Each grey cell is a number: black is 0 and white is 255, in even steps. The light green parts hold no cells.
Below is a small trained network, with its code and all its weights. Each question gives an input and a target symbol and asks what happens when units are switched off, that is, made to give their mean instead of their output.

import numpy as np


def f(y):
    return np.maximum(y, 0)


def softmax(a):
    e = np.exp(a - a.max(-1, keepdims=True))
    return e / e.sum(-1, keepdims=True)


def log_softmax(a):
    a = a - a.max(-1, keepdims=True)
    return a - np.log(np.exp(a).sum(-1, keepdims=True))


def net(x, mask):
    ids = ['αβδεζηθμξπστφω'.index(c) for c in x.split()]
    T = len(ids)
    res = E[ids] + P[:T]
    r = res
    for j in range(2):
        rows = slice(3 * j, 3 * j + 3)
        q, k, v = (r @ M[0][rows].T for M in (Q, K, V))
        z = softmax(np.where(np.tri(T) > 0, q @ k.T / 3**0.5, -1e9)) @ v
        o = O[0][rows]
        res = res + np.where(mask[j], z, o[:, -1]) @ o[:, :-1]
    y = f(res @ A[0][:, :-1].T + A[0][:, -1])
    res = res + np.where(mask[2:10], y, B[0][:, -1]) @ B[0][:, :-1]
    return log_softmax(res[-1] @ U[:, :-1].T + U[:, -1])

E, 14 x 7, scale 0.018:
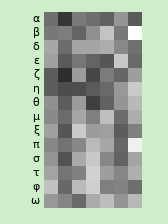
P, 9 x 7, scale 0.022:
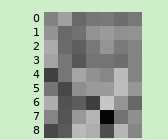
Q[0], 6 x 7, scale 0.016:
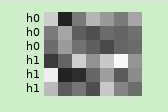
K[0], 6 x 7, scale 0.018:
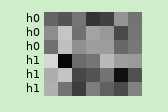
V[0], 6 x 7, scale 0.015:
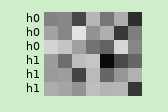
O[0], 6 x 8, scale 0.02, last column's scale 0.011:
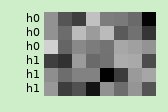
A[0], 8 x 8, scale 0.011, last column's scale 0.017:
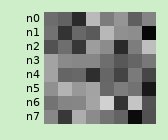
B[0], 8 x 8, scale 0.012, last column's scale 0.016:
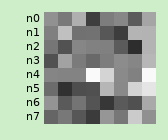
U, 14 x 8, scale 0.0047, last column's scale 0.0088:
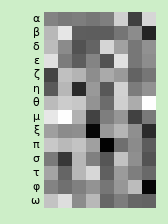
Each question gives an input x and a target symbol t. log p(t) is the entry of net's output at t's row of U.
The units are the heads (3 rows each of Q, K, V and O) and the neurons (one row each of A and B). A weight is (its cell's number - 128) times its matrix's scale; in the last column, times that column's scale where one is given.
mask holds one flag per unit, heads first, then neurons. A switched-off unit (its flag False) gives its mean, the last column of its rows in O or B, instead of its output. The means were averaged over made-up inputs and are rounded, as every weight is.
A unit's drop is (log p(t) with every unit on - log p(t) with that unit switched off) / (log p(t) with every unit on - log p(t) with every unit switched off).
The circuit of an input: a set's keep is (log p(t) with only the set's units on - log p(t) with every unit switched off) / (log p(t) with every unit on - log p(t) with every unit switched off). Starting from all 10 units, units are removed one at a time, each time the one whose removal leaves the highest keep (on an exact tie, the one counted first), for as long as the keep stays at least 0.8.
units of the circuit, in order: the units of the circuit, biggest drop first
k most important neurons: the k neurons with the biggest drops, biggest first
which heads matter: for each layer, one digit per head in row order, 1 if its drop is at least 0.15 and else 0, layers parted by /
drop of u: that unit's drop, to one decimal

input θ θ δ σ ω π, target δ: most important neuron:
n4
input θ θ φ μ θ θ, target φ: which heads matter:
01
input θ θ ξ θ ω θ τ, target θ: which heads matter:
11
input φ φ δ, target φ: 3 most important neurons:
n1, n4, n7
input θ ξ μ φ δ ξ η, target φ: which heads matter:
01
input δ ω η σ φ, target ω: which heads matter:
01
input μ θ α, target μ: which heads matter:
01
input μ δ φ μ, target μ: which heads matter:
11
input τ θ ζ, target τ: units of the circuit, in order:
h1, n4
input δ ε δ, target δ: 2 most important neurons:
n4, n6
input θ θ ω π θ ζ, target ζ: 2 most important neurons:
n4, n3
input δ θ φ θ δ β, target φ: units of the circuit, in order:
h1, n4, n1
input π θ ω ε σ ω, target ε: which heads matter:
10
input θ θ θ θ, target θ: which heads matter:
11
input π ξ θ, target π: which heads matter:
01
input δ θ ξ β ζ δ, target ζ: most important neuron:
n5
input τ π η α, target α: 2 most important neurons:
n2, n0
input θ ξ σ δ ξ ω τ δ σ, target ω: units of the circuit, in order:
h1, n4
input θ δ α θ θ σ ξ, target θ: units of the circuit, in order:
h1, h0
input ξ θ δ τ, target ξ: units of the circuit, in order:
h1
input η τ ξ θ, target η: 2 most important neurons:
n5, n3
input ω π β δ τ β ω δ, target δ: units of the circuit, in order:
h0, n7, h1
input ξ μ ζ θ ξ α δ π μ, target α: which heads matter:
10
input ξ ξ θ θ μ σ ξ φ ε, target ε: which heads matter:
10
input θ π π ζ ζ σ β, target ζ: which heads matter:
11
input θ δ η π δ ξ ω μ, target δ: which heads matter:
01
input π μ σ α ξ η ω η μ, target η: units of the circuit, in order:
h0
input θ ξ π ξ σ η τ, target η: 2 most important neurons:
n5, n1
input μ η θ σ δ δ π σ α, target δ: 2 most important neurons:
n4, n1
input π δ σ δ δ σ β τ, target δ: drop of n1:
0.0
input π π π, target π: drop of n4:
0.1
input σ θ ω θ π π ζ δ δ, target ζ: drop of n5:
0.1
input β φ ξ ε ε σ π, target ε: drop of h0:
0.9
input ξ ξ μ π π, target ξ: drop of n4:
0.3
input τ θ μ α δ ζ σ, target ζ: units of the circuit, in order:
h0
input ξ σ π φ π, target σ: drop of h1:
0.8
